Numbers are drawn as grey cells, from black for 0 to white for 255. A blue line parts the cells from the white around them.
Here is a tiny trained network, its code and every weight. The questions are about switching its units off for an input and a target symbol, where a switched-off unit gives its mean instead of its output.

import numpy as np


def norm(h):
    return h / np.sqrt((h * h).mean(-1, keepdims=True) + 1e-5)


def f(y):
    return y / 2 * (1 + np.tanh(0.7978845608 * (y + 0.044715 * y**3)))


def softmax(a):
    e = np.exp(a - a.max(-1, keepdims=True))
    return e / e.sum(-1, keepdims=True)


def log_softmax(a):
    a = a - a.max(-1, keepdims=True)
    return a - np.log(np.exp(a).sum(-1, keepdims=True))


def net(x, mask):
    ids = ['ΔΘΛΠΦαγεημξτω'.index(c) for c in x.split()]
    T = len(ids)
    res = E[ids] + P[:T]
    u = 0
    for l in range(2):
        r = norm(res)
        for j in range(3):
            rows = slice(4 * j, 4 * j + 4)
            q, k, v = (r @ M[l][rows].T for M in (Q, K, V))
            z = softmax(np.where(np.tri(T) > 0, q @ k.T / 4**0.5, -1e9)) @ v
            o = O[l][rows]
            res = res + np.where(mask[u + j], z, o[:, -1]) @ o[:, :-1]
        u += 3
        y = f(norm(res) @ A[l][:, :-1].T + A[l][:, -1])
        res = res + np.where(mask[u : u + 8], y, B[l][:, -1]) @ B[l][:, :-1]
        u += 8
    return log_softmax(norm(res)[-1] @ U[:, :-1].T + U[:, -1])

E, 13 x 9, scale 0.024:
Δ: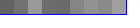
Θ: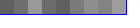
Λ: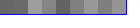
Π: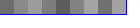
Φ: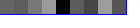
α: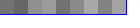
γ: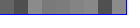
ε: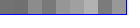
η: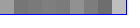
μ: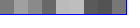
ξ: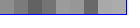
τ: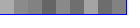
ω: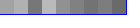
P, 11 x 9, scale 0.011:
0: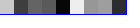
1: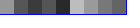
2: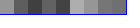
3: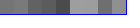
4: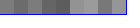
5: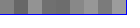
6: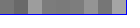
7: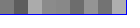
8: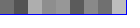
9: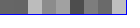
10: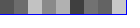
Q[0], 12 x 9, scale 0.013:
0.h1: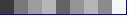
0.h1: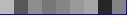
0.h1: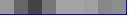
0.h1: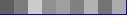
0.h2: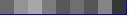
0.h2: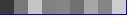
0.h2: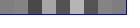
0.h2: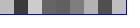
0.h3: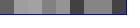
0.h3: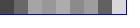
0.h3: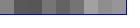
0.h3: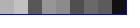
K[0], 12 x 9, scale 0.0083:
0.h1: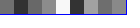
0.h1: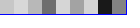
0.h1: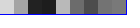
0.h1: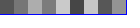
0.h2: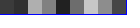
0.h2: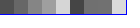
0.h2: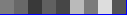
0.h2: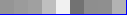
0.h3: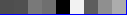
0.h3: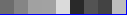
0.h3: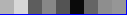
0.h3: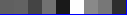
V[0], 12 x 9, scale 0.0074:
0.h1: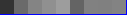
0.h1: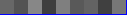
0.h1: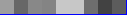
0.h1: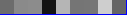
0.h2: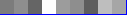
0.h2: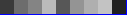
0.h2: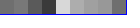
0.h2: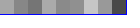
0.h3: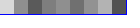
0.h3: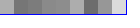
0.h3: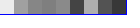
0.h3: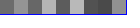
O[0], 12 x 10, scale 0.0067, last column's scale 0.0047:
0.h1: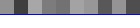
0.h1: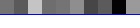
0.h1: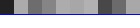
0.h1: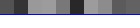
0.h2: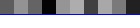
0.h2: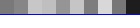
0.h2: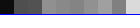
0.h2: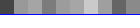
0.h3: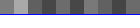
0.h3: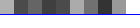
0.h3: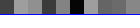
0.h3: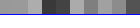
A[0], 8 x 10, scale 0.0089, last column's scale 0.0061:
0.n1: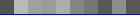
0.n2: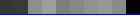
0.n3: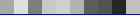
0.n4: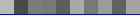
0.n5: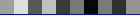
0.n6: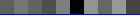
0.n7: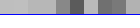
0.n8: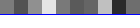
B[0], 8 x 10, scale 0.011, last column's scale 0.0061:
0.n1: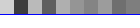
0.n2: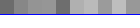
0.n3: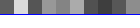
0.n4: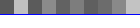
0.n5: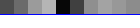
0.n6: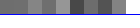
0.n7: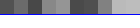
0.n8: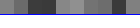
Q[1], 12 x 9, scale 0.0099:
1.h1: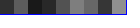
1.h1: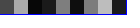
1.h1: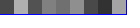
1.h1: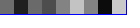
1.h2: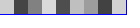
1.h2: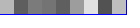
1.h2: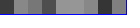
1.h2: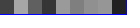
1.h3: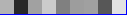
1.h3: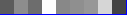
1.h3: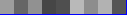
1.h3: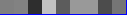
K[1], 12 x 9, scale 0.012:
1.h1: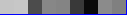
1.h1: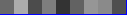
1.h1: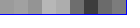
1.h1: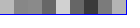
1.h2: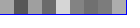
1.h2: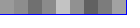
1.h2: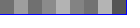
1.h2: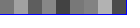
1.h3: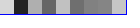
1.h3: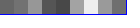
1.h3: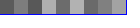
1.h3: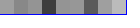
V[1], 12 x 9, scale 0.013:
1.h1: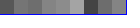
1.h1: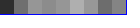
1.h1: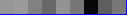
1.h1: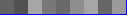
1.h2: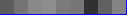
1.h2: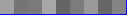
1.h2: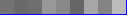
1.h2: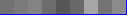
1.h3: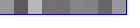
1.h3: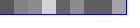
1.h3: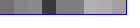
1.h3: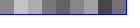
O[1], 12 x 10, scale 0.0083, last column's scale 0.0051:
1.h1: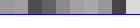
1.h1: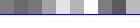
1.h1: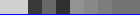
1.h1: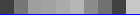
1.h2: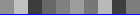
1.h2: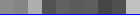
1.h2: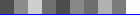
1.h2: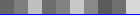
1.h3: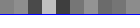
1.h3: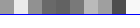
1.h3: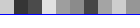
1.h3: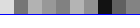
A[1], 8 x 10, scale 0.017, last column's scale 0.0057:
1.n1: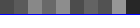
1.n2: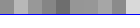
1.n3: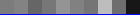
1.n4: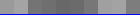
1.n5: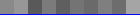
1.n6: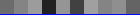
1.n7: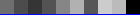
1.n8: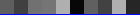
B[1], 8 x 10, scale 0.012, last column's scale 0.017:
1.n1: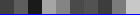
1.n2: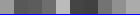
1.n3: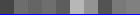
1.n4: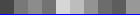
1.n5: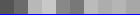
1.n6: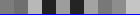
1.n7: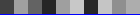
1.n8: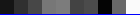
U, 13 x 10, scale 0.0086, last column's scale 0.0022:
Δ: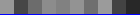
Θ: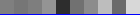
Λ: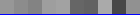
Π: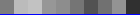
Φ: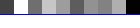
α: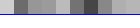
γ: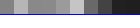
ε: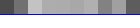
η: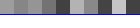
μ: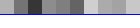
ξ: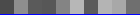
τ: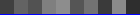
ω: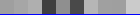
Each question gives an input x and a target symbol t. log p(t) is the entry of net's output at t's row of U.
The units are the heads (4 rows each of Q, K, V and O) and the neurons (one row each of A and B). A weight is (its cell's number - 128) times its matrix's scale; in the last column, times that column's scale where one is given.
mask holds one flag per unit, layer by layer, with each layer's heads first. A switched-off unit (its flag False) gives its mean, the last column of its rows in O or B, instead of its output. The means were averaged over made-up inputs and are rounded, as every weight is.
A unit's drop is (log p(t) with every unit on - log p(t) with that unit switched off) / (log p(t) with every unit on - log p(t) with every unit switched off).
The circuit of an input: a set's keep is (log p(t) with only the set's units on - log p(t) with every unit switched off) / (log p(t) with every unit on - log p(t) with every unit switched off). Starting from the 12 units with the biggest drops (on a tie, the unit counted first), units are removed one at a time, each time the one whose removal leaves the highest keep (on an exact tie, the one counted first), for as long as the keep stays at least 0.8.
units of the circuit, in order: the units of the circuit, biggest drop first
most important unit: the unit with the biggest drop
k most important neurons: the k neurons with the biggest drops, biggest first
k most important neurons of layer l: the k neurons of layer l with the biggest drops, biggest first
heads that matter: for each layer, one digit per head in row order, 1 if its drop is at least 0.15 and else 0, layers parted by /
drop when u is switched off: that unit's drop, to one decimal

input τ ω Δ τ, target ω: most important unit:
0.n3
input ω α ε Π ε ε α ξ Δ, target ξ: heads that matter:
001 / 000
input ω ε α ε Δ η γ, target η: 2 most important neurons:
1.n8; 1.n1
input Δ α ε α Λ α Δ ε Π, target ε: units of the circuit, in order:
1.h1; 1.n8; 0.h3
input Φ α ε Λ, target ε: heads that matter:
000 / 100
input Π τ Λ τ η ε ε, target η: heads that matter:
000 / 100
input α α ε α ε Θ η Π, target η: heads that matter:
001 / 000
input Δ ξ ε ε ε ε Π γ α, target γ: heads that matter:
110 / 101
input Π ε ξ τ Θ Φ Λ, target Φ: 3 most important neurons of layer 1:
1.n8; 1.n6; 1.n5
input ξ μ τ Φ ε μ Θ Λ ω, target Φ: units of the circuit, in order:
1.n8; 1.n5; 1.h1
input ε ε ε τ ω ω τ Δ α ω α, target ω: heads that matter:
010 / 000
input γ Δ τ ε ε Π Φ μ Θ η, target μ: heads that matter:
001 / 110
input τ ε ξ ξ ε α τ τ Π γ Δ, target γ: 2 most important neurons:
1.n8; 1.n6
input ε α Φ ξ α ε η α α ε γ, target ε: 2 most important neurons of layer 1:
1.n8; 1.n1
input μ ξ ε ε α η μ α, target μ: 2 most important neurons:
0.n1; 1.n8
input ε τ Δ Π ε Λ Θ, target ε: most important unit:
1.h1
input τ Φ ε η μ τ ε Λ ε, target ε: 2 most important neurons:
0.n3; 1.n8
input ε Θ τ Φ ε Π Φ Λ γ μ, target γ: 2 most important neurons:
0.n3; 1.n6
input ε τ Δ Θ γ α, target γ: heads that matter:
110 / 000
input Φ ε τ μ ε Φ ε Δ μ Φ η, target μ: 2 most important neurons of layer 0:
0.n1; 0.n3
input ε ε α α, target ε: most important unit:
1.h1
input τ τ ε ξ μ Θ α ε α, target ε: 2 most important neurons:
0.n3; 1.n8
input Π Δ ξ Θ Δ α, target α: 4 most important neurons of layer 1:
1.n2; 1.n8; 1.n1; 1.n7
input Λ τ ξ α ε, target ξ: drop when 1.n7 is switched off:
0.1
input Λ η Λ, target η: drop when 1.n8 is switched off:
0.3
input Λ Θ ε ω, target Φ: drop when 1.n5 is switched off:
0.1
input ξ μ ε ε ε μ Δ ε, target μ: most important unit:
0.n1
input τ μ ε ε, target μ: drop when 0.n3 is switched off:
0.3
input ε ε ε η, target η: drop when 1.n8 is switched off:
0.2
